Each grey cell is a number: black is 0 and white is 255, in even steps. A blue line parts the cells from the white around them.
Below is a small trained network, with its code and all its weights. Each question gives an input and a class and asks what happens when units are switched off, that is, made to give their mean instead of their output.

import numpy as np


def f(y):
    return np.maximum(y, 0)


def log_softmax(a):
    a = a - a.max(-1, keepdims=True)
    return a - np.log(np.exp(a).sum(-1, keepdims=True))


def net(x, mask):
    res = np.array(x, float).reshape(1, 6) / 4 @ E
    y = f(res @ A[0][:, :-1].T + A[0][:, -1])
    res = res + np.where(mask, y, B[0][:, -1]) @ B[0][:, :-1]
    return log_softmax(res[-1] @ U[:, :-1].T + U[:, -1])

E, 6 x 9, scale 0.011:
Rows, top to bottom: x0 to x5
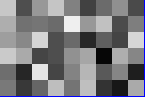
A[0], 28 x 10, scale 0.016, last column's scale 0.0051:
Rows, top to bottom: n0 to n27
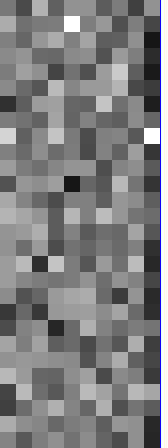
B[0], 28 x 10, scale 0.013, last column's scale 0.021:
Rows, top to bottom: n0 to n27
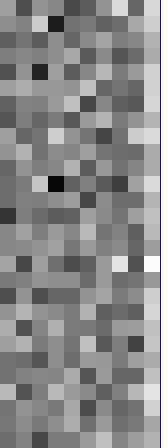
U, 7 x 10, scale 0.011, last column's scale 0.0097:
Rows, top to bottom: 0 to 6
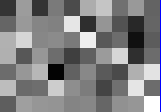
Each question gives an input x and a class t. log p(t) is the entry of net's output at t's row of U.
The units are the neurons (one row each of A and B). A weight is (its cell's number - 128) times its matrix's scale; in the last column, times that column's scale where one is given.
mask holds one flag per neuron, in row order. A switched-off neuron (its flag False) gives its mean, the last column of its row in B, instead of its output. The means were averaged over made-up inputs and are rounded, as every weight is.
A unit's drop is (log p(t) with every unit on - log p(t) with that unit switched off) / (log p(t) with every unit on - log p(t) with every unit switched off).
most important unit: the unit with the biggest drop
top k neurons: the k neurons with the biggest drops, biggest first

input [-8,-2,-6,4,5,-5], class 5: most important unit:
n20
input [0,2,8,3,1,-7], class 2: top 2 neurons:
[n21 n14]
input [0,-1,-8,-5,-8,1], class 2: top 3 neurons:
[n19 n5 n0]
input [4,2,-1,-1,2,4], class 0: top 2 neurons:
[n24 n18]
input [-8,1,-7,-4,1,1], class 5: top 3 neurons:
[n24 n20 n21]
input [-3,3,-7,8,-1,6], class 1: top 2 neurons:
[n23 n10]
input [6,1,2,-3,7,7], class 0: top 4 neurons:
[n16 n27 n18 n2]
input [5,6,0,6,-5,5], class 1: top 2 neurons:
[n11 n23]
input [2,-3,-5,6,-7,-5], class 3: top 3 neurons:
[n16 n6 n25]
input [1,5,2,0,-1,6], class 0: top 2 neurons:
[n11 n18]
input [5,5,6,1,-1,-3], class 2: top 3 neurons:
[n21 n11 n14]
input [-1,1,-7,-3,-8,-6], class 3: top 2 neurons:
[n16 n21]
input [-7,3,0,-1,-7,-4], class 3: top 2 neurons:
[n16 n8]
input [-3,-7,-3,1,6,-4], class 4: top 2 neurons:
[n11 n16]
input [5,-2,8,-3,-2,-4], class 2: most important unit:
n21
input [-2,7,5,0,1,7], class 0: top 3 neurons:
[n18 n11 n27]
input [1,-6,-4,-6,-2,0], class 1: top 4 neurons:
[n6 n1 n25 n13]
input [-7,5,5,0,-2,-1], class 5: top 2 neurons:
[n24 n11]
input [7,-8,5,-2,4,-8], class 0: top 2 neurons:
[n4 n22]
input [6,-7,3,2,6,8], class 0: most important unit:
n27
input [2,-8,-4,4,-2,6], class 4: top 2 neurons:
[n11 n4]
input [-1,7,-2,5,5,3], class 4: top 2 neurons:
[n1 n16]
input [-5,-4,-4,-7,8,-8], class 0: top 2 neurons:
[n4 n16]
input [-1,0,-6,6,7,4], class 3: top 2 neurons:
[n0 n6]
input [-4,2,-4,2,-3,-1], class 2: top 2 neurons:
[n8 n19]
